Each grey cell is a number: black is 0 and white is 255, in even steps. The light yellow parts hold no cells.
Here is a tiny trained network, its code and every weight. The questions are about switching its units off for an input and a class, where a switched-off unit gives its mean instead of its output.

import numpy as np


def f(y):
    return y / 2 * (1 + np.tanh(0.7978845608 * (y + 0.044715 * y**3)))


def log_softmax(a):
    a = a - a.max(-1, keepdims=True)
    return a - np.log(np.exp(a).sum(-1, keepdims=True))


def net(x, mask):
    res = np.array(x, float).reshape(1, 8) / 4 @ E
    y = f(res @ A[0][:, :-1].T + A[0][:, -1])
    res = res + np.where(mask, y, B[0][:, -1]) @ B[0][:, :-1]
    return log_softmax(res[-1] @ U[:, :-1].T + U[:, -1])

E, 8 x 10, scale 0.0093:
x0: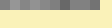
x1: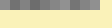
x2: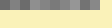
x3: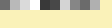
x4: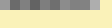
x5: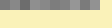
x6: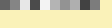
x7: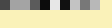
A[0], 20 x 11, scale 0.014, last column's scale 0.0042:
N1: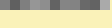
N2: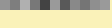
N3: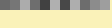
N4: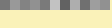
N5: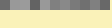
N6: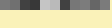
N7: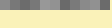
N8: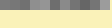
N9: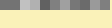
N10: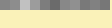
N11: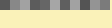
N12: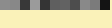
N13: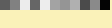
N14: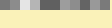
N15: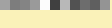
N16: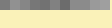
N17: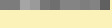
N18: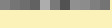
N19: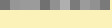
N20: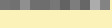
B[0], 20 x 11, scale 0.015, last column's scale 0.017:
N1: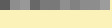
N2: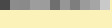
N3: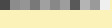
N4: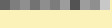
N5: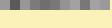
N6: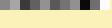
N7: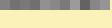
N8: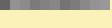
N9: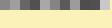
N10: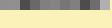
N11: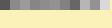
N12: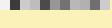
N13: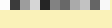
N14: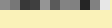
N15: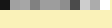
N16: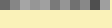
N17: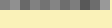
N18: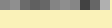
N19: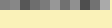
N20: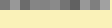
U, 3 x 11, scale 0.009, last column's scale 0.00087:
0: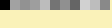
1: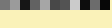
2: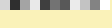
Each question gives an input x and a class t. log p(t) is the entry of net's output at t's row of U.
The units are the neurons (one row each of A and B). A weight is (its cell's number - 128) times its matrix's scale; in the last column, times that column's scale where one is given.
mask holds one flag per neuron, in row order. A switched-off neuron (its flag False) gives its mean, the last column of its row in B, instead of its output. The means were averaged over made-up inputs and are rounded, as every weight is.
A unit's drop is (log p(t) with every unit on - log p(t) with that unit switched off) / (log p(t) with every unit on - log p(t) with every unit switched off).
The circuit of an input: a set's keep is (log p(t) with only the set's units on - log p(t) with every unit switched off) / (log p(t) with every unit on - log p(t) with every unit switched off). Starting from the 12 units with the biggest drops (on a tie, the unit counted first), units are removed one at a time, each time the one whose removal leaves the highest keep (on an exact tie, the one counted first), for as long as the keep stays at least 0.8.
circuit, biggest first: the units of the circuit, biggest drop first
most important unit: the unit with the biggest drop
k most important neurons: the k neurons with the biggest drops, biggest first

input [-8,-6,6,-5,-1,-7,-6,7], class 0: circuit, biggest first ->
(N3)
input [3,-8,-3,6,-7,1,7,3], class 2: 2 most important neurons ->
(N13, N6)
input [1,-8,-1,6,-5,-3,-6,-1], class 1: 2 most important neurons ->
(N13, N14)
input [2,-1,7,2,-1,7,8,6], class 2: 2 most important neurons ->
(N13, N15)
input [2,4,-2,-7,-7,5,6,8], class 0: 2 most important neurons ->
(N3, N11)
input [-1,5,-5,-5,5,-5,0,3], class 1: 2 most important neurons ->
(N6, N15)
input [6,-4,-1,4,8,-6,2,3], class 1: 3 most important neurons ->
(N15, N14, N9)
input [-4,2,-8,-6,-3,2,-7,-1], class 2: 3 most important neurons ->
(N12, N14, N9)
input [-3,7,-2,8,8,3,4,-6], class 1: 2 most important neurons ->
(N14, N9)
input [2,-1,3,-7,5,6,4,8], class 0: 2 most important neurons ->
(N3, N11)
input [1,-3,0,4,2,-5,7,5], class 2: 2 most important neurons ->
(N13, N15)
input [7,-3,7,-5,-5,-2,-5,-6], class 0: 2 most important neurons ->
(N15, N13)
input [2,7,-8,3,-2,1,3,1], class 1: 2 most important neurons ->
(N12, N14)
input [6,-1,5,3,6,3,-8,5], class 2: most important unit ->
N12
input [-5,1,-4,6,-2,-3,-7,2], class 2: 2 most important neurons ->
(N12, N6)
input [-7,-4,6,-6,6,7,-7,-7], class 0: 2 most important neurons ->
(N15, N13)
